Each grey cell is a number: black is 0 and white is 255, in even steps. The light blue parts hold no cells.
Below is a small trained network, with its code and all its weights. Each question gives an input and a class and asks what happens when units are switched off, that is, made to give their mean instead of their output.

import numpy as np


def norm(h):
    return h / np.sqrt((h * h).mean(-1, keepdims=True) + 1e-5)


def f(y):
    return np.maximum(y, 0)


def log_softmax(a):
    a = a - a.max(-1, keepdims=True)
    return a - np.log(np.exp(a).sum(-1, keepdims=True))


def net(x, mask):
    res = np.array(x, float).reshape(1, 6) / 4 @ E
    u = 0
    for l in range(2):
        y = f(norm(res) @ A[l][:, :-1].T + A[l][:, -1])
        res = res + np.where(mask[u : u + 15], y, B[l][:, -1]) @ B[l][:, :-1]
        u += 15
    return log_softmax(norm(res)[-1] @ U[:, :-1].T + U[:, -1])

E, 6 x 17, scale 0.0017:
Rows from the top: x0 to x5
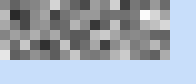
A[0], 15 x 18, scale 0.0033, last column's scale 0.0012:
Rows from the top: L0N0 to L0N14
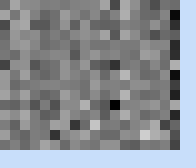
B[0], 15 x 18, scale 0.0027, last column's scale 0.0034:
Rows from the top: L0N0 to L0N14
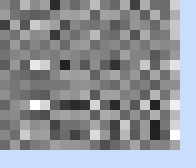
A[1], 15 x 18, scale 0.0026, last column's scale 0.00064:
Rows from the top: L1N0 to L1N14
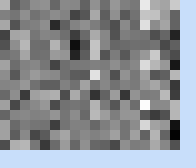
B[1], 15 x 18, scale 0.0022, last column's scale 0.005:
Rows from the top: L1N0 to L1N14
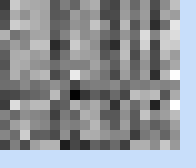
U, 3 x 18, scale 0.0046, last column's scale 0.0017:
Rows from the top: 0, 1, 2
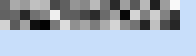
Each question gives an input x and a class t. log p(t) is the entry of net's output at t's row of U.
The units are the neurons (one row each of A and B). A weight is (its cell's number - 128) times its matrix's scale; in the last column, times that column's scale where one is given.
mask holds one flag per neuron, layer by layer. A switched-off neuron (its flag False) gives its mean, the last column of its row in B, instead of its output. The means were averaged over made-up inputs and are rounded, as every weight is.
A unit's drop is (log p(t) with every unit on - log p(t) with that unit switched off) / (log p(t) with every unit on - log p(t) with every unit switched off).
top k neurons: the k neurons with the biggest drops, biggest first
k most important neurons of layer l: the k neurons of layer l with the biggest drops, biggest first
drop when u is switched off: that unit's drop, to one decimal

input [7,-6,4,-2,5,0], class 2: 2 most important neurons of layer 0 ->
L0N10; L0N13
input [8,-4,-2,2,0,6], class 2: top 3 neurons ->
L0N10; L0N13; L0N6
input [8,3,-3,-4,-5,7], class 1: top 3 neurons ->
L0N13; L0N10; L0N0
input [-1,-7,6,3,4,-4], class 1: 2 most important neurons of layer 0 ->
L0N13; L0N10
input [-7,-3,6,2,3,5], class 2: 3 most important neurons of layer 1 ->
L1N10; L1N7; L1N4
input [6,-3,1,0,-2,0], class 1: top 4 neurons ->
L0N13; L0N10; L0N0; L1N9
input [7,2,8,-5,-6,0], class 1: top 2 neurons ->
L1N9; L0N10
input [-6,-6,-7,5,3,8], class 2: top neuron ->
L0N10
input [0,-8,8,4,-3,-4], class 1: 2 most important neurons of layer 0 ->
L0N13; L0N10
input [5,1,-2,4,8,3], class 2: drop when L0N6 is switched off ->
0.3
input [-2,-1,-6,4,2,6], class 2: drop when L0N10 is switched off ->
0.2
